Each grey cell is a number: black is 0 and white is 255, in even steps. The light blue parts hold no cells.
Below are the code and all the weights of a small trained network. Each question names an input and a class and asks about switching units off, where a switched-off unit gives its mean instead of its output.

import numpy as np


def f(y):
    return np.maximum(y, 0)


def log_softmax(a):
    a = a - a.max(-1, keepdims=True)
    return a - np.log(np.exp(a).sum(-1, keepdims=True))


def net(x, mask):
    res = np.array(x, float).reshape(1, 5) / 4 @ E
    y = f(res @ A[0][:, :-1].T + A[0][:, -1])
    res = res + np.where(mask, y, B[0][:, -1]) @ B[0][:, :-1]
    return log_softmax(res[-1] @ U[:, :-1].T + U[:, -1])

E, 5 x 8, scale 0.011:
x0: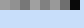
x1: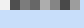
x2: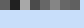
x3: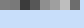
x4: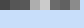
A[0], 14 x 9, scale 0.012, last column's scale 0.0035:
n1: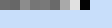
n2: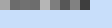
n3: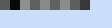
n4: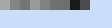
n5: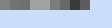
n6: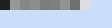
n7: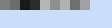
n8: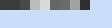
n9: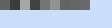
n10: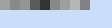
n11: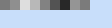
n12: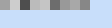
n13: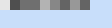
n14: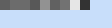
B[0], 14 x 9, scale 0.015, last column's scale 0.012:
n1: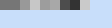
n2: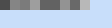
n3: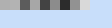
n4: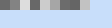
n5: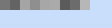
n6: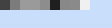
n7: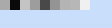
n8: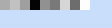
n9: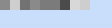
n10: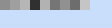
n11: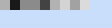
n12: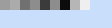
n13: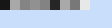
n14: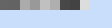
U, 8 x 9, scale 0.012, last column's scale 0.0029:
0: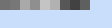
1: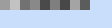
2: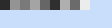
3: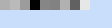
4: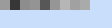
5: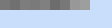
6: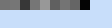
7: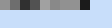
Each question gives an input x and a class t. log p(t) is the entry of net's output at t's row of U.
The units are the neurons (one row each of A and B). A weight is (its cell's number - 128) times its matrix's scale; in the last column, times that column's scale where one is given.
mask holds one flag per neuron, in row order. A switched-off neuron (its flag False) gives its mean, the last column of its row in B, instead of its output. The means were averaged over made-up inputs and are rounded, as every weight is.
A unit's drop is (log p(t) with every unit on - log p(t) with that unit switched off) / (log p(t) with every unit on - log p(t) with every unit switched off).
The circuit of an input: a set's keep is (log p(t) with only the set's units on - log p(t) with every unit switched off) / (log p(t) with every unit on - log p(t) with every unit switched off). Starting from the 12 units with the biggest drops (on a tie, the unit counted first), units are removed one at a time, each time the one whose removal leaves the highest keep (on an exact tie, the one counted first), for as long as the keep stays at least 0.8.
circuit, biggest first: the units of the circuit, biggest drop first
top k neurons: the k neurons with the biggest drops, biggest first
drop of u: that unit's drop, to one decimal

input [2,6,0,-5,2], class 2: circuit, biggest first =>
(n13)
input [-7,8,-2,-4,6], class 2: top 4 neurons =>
(n13; n2; n4; n5)
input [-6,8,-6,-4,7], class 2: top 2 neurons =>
(n13; n2)
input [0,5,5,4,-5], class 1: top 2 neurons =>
(n8; n9)
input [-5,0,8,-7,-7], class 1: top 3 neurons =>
(n9; n8; n7)
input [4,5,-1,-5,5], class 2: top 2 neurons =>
(n13; n7)
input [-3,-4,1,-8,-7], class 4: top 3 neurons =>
(n11; n8; n4)
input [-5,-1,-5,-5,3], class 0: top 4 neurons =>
(n14; n7; n1; n3)
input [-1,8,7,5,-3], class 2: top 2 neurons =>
(n13; n12)
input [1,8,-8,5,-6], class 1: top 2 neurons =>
(n12; n6)
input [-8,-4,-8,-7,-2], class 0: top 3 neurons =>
(n1; n14; n3)
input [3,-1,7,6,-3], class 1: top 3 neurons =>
(n9; n3; n11)
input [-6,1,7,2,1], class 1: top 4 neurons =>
(n3; n9; n4; n5)
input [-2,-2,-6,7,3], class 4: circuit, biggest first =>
(n7)
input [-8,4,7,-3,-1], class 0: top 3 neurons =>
(n14; n1; n12)
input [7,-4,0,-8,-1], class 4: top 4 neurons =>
(n11; n14; n1; n10)
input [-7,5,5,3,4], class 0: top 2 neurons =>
(n14; n1)
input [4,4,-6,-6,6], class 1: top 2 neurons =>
(n12; n7)
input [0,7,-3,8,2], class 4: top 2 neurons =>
(n7; n6)
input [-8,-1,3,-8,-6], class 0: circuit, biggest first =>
(n1)
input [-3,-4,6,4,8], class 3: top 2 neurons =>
(n8; n12)
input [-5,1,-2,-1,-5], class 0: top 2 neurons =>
(n8; n1)
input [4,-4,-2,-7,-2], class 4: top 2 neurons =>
(n11; n13)
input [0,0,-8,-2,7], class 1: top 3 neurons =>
(n12; n10; n4)
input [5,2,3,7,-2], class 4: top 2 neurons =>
(n7; n14)
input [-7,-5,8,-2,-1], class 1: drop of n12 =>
-0.1
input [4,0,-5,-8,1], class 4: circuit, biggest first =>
(n11)
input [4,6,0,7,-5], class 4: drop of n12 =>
-0.1
